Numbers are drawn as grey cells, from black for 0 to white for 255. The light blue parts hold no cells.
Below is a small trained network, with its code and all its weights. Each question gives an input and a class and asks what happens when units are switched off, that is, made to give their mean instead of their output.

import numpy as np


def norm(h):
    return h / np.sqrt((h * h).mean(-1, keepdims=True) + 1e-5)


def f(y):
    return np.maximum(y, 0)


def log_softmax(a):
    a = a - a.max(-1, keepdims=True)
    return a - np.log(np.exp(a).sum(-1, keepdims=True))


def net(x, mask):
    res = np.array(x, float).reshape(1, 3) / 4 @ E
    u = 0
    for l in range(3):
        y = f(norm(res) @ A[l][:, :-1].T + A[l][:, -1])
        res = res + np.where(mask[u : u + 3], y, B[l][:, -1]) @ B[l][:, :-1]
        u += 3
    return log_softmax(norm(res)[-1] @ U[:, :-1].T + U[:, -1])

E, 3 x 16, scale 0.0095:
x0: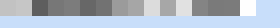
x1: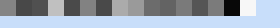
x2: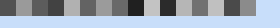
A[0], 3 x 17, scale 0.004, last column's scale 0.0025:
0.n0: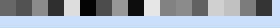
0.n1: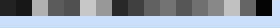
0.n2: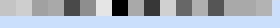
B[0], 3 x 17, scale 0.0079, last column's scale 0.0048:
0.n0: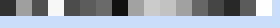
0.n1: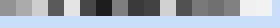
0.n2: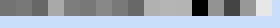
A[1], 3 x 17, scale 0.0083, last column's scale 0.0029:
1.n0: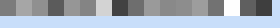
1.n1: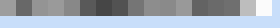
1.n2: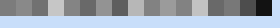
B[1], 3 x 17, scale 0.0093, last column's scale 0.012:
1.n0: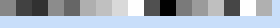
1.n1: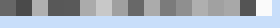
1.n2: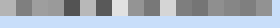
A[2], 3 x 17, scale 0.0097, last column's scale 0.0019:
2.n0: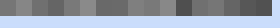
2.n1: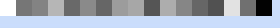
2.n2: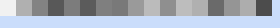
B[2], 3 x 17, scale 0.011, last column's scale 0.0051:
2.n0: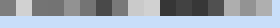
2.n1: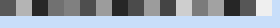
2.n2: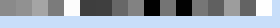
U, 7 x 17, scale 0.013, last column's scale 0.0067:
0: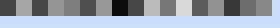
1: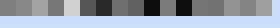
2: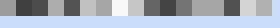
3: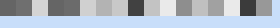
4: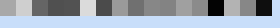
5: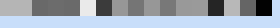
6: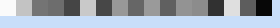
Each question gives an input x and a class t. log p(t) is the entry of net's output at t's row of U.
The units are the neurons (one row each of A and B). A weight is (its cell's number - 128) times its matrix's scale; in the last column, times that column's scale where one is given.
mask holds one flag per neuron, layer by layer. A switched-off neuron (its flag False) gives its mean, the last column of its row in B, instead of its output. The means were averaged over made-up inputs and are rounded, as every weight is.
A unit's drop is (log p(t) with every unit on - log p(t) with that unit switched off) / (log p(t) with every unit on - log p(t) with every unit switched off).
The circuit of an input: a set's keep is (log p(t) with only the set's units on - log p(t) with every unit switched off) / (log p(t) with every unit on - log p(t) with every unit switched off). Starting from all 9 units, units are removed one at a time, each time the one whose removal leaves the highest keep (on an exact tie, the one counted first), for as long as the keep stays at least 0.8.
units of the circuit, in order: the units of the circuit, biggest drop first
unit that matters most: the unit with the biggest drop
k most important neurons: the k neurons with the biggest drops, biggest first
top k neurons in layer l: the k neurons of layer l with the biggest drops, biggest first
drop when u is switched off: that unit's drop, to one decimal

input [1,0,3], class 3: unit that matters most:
1.n2
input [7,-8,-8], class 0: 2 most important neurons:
2.n1; 0.n2
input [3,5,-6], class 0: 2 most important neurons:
2.n1; 1.n0
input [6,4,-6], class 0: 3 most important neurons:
2.n1; 1.n0; 0.n1
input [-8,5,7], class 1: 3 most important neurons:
2.n1; 0.n1; 0.n2
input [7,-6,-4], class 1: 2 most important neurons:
2.n2; 0.n2
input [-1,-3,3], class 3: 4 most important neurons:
0.n0; 1.n2; 2.n1; 0.n2
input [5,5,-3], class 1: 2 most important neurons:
2.n2; 1.n0
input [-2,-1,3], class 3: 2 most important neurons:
2.n1; 1.n1
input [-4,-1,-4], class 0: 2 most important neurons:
2.n1; 2.n2
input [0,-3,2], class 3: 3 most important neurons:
0.n0; 1.n2; 2.n1
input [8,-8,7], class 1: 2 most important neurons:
2.n2; 2.n1
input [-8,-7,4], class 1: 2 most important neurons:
0.n1; 1.n1
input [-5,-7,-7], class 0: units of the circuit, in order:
2.n1
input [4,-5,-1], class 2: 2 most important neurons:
1.n0; 0.n1
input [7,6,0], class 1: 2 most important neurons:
2.n2; 1.n0
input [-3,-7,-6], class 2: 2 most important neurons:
1.n0; 0.n0
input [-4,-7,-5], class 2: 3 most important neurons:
1.n0; 0.n0; 2.n2
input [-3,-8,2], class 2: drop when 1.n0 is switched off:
1.1
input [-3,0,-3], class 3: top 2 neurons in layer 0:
0.n1; 0.n2
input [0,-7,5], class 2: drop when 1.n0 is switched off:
1.3
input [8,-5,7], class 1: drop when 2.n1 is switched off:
0.2
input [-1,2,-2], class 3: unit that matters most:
1.n0
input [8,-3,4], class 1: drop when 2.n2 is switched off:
1.3
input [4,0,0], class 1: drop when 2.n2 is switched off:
1.7
